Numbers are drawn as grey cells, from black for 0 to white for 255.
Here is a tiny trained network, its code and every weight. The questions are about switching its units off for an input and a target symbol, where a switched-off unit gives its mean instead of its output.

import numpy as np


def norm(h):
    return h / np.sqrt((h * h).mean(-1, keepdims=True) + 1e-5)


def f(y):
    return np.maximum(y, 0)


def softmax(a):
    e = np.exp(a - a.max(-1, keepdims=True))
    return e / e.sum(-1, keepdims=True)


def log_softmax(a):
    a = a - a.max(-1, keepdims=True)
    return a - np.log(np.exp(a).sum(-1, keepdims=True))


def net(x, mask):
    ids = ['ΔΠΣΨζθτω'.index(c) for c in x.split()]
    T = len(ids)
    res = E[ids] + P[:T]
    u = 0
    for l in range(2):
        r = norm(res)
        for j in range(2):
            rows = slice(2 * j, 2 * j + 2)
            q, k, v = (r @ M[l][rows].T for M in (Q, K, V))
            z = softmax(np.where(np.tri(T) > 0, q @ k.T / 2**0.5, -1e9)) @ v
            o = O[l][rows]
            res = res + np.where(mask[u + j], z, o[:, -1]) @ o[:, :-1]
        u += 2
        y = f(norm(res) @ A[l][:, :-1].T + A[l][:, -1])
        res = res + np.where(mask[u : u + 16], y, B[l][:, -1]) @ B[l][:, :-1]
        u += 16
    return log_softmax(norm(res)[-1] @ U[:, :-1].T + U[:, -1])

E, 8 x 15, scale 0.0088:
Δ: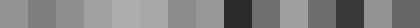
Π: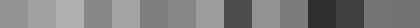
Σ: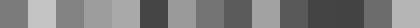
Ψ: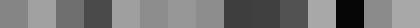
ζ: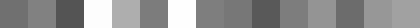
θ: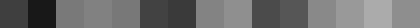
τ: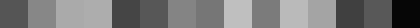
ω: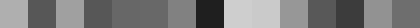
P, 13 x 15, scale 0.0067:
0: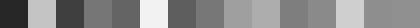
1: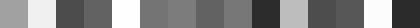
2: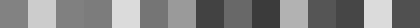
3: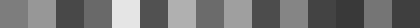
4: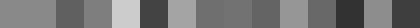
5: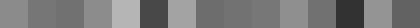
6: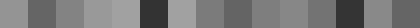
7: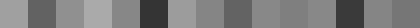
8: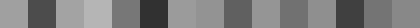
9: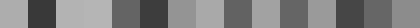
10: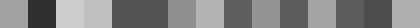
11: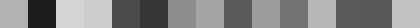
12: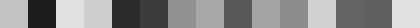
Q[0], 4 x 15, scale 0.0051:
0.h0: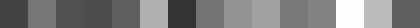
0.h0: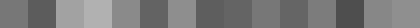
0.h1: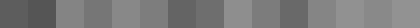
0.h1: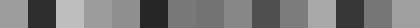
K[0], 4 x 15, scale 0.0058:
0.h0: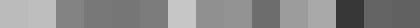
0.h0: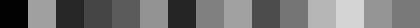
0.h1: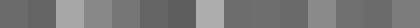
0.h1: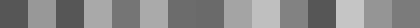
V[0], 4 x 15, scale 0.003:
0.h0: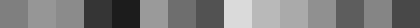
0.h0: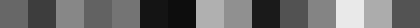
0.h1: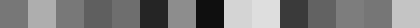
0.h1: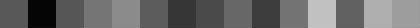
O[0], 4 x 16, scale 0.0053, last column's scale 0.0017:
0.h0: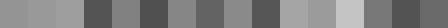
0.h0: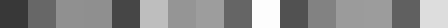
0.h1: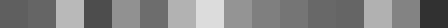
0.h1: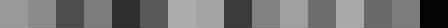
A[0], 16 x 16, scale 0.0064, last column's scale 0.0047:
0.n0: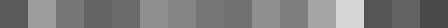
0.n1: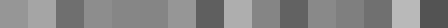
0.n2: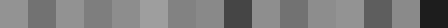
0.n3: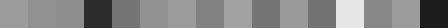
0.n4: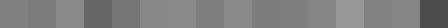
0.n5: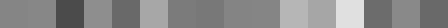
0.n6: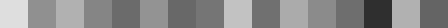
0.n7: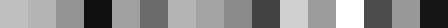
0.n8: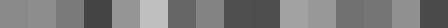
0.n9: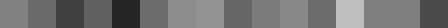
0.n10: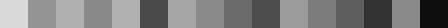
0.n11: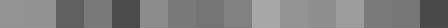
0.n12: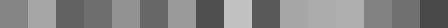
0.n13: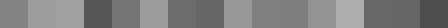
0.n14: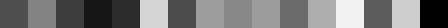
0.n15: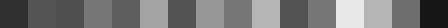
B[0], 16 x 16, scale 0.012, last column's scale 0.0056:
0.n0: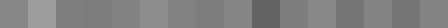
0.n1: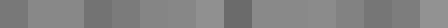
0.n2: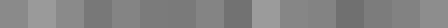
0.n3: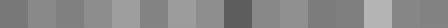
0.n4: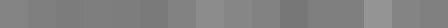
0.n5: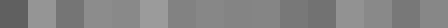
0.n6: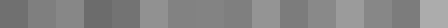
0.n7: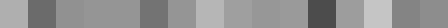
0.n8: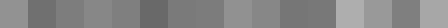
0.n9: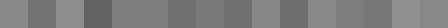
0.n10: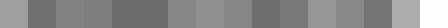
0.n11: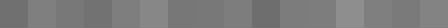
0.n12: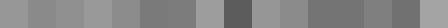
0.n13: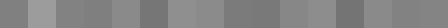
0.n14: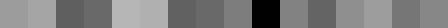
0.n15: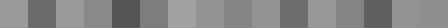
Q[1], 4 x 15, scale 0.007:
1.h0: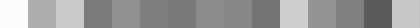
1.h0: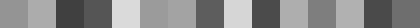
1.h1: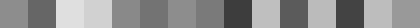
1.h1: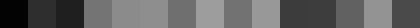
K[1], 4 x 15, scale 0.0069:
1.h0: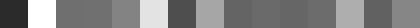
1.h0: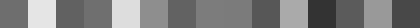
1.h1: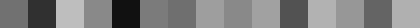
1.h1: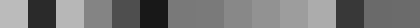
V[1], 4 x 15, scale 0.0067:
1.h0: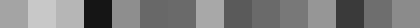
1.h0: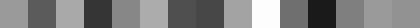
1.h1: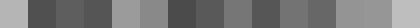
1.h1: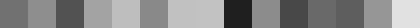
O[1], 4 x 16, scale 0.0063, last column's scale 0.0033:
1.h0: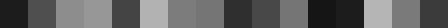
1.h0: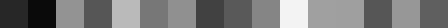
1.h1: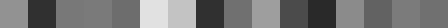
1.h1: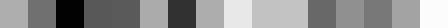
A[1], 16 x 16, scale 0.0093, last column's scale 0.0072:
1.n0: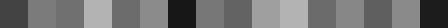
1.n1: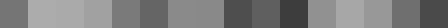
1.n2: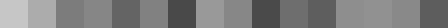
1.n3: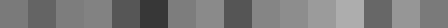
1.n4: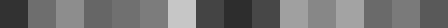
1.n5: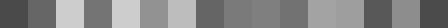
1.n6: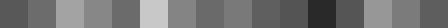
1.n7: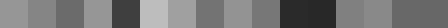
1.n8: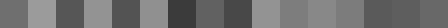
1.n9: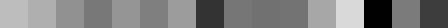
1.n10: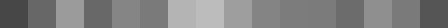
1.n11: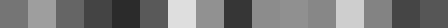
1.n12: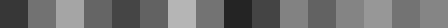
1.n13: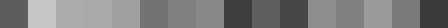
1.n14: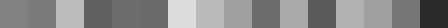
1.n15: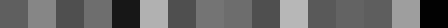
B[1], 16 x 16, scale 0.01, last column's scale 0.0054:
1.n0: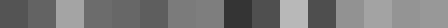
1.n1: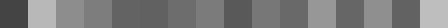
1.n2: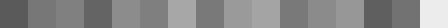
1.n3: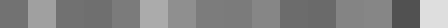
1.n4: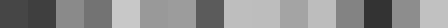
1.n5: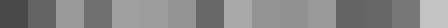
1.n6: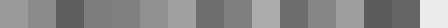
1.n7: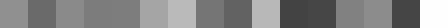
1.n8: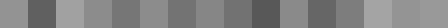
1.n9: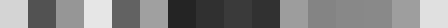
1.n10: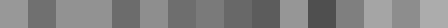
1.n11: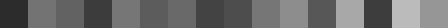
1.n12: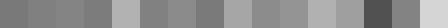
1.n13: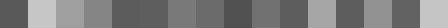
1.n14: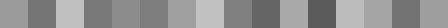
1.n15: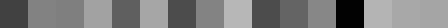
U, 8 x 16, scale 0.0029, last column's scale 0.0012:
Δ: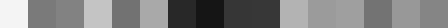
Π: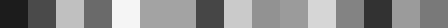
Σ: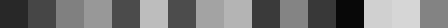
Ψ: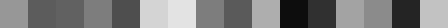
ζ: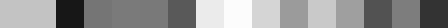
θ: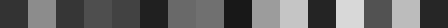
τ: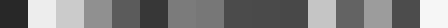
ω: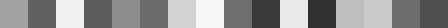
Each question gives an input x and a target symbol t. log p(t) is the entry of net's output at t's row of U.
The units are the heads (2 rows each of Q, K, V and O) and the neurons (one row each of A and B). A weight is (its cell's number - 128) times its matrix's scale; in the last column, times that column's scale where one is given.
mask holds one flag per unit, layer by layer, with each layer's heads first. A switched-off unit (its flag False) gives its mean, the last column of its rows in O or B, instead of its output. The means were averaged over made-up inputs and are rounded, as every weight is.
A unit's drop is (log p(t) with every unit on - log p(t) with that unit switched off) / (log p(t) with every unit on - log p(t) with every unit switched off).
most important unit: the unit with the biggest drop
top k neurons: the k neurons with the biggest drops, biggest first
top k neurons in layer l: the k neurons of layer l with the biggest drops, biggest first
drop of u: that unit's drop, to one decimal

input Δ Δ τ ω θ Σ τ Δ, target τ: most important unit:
0.h0
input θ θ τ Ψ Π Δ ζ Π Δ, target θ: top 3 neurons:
0.n15; 1.n11; 0.n9
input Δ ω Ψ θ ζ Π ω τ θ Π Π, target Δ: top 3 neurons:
0.n10; 1.n9; 0.n12
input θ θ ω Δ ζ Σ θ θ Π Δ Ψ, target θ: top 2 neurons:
1.n11; 0.n9
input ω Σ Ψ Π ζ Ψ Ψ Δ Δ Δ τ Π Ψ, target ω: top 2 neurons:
0.n7; 1.n14
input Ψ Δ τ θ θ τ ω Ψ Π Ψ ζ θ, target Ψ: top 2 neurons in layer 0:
0.n9; 0.n10
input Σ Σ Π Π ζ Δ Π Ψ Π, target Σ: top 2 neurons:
1.n15; 0.n10
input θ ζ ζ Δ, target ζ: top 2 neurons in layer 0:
0.n14; 0.n5
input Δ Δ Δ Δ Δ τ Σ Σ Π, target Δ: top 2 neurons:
1.n9; 0.n8
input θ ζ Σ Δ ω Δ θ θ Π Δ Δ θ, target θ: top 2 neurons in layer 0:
0.n10; 0.n9
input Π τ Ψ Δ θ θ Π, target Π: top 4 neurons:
0.n10; 1.n5; 1.n7; 0.n12
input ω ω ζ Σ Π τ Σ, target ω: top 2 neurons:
0.n7; 1.n14
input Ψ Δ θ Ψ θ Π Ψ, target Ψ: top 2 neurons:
0.n9; 1.n7
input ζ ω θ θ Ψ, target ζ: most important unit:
1.h0
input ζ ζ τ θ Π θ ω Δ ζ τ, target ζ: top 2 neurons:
0.n15; 1.n7
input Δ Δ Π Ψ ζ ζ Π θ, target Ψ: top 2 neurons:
0.n10; 1.n7
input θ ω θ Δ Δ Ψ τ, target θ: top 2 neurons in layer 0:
0.n15; 0.n9
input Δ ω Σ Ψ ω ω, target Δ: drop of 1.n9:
0.4
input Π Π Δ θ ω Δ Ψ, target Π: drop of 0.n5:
0.0
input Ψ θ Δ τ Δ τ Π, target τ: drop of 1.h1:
1.3
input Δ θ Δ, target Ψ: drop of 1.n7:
0.1
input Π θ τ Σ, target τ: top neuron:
1.n13
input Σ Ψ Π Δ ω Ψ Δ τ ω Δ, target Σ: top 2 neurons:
0.n10; 1.n15
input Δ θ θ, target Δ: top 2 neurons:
1.n9; 0.n10
